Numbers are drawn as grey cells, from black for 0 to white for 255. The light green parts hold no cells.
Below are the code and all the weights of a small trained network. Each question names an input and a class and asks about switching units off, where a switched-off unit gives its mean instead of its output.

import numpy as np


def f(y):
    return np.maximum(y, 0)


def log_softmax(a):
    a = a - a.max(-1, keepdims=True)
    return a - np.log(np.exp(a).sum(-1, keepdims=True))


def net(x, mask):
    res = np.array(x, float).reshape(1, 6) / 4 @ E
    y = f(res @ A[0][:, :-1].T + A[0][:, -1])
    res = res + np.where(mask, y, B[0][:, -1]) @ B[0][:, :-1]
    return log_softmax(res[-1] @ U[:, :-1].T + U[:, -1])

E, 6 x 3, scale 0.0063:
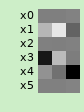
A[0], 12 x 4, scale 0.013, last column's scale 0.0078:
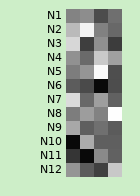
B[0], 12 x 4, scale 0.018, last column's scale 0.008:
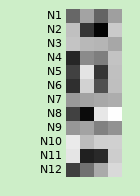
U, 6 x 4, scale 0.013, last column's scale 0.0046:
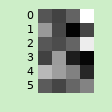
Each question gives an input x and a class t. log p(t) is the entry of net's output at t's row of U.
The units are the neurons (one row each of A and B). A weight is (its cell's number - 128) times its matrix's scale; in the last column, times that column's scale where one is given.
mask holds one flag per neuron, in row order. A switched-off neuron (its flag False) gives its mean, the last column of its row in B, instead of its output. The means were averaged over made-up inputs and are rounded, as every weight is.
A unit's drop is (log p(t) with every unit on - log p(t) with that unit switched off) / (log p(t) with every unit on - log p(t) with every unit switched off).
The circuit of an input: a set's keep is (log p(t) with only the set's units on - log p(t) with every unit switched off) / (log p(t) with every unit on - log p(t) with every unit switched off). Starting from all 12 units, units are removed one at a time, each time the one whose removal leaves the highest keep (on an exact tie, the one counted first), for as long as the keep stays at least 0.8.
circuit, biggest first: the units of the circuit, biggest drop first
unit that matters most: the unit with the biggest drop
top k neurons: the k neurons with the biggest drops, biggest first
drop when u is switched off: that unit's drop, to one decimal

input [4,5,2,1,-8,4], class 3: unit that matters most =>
N5
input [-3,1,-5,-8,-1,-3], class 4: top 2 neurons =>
(N3; N7)
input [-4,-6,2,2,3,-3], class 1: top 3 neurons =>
(N11; N8; N4)
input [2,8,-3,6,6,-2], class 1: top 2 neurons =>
(N2; N4)
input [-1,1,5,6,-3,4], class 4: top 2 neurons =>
(N10; N12)
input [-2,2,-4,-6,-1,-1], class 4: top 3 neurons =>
(N3; N7; N8)
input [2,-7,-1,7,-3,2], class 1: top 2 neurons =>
(N11; N12)
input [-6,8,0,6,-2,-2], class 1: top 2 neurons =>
(N2; N12)
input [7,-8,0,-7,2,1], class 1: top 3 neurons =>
(N11; N8; N10)
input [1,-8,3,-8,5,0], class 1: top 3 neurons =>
(N11; N8; N10)
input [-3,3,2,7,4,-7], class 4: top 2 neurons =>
(N10; N4)
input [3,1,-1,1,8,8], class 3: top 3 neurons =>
(N6; N1; N11)
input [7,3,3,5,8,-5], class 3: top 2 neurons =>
(N6; N1)
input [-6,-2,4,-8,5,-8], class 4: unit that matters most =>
N3
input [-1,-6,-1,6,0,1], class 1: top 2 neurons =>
(N11; N12)
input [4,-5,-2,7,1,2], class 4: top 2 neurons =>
(N10; N2)
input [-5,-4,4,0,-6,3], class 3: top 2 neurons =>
(N5; N4)
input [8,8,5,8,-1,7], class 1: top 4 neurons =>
(N2; N12; N3; N7)
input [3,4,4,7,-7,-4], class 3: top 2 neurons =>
(N5; N11)
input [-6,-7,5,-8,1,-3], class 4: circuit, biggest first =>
(N3)
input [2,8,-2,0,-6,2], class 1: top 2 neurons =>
(N2; N12)
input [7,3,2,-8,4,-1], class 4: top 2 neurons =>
(N3; N7)
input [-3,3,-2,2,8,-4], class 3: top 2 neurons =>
(N6; N1)
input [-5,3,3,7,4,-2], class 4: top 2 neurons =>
(N10; N4)
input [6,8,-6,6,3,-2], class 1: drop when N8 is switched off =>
-0.1
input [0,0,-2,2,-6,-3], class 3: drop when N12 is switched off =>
0.1
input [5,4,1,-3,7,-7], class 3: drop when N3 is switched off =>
0.0
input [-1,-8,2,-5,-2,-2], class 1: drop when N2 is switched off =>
-0.1
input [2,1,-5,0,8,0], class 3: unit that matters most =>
N6
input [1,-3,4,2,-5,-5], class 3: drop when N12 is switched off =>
0.2
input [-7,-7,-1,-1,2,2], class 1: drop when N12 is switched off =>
-0.1
